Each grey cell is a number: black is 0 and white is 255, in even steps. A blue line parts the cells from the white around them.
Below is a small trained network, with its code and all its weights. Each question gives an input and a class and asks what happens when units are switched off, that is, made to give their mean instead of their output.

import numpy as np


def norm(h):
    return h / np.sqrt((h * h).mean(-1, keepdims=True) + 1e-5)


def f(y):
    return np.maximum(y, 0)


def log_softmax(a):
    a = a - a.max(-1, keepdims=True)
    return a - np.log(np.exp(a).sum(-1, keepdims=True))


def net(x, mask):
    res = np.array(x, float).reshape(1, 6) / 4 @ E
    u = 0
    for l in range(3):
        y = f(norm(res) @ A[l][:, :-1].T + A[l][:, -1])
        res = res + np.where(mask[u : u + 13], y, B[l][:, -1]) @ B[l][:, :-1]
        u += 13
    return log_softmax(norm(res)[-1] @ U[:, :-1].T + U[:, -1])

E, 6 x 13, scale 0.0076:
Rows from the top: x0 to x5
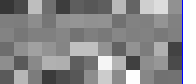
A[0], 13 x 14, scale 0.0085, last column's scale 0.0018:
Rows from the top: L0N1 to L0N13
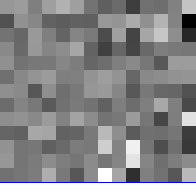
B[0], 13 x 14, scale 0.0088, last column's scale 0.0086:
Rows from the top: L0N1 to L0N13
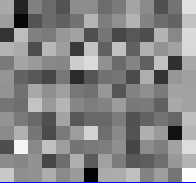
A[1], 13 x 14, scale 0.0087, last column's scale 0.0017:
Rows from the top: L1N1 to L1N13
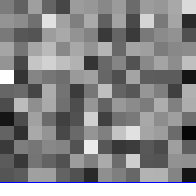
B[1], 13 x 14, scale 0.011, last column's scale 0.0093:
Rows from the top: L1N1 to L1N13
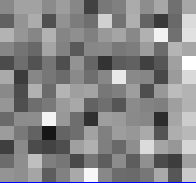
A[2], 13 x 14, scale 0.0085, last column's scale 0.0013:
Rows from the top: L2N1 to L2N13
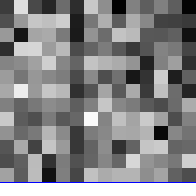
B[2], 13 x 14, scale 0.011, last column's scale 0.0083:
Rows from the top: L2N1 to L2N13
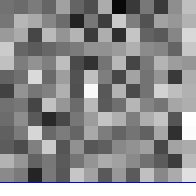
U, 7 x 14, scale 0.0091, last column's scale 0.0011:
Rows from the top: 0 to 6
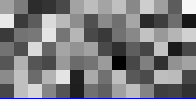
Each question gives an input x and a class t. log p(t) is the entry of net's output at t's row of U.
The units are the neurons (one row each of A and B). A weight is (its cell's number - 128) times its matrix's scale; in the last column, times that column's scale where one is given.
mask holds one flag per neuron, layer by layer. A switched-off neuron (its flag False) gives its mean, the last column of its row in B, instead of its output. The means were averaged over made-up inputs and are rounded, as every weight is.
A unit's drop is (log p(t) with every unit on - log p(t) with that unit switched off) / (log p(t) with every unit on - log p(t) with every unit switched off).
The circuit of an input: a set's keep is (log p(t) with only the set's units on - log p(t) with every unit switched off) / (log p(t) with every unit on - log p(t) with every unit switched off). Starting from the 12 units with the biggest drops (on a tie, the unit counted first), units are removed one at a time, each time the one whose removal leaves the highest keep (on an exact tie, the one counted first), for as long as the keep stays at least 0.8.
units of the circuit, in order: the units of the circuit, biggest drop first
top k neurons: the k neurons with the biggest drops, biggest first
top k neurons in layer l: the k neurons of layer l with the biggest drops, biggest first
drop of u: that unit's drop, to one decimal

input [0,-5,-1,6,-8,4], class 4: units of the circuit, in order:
[L2N1, L0N13]
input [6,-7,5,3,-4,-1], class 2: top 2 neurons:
[L0N3, L0N13]
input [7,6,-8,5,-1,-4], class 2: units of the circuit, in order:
[L0N13, L1N9]
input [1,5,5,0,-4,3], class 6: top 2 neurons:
[L0N2, L0N3]
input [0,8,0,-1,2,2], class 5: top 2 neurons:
[L0N11, L1N11]
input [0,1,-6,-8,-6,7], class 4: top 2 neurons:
[L0N11, L0N1]
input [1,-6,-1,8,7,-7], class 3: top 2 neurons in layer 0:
[L0N3, L0N2]
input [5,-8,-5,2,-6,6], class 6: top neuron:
[L1N9]
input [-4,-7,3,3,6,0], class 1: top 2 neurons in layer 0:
[L0N3, L0N4]
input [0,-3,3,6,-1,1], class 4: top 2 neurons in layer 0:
[L0N1, L0N13]
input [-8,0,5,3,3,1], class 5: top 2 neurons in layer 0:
[L0N11, L0N2]
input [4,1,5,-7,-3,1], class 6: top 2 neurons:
[L1N9, L0N11]
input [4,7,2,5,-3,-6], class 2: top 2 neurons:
[L0N13, L1N3]
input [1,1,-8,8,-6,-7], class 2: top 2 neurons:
[L0N3, L0N2]
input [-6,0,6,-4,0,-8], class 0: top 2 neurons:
[L0N13, L2N9]
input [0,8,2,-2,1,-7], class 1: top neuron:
[L0N1]
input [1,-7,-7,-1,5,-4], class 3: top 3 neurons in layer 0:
[L0N3, L0N2, L0N10]
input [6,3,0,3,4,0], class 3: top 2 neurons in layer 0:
[L0N3, L0N1]
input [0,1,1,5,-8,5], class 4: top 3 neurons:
[L0N11, L0N1, L2N1]
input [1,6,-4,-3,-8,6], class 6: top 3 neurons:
[L0N2, L0N3, L1N9]
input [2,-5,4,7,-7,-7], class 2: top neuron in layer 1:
[L1N3]
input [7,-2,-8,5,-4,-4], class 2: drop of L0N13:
0.3
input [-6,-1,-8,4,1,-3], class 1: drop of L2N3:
0.1
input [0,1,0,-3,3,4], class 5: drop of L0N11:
1.4
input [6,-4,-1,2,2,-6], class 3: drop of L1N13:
0.0
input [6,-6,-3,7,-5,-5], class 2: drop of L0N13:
0.2
